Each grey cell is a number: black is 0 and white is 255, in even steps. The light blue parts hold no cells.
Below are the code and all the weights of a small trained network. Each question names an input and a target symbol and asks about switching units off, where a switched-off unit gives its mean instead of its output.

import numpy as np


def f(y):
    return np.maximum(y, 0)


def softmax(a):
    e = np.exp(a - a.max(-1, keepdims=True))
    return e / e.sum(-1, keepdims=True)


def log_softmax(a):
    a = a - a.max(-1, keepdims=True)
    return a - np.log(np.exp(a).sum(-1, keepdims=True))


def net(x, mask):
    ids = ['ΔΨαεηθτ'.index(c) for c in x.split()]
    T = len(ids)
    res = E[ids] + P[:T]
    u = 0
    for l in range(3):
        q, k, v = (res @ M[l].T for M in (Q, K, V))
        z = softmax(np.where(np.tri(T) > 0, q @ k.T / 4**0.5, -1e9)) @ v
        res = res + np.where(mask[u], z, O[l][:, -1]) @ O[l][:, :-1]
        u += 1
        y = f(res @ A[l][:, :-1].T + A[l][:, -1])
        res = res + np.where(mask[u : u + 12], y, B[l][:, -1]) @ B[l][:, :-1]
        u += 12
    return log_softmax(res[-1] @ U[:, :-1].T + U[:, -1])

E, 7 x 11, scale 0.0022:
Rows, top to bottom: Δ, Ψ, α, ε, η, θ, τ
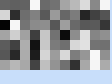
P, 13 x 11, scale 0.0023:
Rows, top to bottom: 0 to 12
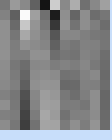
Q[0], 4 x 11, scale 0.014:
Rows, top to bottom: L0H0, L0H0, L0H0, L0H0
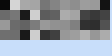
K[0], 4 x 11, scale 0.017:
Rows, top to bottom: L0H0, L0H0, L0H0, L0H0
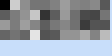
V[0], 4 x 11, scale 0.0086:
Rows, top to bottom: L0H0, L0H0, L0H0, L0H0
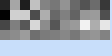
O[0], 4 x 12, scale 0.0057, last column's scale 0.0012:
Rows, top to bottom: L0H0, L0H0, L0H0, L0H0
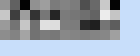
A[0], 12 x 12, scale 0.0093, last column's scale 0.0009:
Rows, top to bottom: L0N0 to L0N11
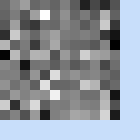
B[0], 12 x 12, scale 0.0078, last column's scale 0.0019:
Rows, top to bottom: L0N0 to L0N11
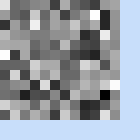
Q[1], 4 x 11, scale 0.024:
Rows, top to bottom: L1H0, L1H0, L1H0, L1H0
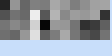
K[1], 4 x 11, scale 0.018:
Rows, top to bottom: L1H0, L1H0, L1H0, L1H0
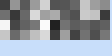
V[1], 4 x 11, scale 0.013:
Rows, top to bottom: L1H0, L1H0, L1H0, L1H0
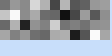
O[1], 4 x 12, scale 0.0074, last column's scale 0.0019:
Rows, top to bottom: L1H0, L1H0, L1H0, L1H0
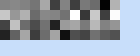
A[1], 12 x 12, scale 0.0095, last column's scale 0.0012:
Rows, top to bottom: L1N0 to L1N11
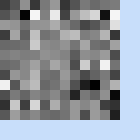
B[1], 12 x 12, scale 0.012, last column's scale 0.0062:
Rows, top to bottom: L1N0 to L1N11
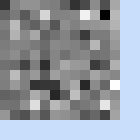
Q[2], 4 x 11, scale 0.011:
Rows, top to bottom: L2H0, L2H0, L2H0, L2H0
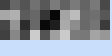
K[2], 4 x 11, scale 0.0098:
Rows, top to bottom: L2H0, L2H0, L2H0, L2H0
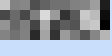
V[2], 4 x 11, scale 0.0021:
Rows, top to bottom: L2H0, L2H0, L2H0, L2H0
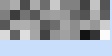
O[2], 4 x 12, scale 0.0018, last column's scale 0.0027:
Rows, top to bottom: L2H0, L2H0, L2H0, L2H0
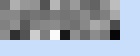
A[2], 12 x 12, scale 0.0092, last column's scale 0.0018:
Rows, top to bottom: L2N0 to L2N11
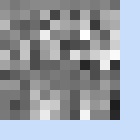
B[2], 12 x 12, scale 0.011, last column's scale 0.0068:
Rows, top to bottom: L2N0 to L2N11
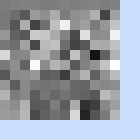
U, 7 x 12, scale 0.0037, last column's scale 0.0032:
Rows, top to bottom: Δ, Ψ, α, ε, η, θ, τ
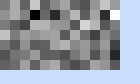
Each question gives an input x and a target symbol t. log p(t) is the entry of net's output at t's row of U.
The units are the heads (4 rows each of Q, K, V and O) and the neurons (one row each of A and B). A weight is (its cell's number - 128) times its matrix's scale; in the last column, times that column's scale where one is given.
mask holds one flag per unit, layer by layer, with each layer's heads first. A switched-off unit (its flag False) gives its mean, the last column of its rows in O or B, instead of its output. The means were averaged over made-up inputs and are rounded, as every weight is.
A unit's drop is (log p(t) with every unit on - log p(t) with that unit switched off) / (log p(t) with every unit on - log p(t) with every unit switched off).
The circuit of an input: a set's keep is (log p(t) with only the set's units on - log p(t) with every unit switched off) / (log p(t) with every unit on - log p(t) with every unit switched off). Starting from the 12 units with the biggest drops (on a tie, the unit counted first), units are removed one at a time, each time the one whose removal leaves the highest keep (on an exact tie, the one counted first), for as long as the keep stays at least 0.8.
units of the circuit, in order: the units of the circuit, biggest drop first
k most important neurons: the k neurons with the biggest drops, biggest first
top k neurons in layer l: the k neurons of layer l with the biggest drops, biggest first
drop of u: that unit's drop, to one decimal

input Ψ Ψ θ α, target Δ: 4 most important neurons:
(L2N6; L0N5; L1N8; L1N1)
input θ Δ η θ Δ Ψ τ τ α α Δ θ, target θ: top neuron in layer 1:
(L1N6)
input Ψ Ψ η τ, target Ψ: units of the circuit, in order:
(L1H0; L0H0; L0N7; L2N6)
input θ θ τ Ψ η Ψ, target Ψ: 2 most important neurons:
(L1N8; L1N1)
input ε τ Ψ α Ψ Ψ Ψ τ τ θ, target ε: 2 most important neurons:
(L2N5; L1N8)
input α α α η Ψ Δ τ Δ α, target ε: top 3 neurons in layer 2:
(L2N11; L2N3; L2N10)
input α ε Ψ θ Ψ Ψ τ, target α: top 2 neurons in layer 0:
(L0N2; L0N11)
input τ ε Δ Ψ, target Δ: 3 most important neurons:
(L2N6; L1N8; L0N0)
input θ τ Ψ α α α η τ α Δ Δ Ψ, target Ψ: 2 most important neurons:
(L0N6; L1N8)
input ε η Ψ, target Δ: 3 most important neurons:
(L2N6; L1N8; L1N1)
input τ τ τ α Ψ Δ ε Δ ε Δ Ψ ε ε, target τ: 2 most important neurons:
(L1N0; L2N4)
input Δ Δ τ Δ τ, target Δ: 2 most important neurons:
(L0N9; L1N3)
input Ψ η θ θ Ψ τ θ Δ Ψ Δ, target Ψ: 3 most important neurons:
(L0N5; L1N8; L1N1)
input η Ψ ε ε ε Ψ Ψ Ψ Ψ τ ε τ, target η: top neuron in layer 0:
(L0N8)
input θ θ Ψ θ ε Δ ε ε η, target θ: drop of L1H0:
1.1
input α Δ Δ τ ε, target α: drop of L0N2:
0.2
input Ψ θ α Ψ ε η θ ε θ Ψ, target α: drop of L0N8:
0.2
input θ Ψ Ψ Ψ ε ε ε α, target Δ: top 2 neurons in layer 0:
(L0N5; L0N3)
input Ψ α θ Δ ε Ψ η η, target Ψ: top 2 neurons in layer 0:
(L0N7; L0N11)
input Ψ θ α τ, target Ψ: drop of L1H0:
1.4
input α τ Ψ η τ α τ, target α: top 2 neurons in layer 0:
(L0N11; L0N2)
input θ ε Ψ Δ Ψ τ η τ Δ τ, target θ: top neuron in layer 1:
(L1N6)
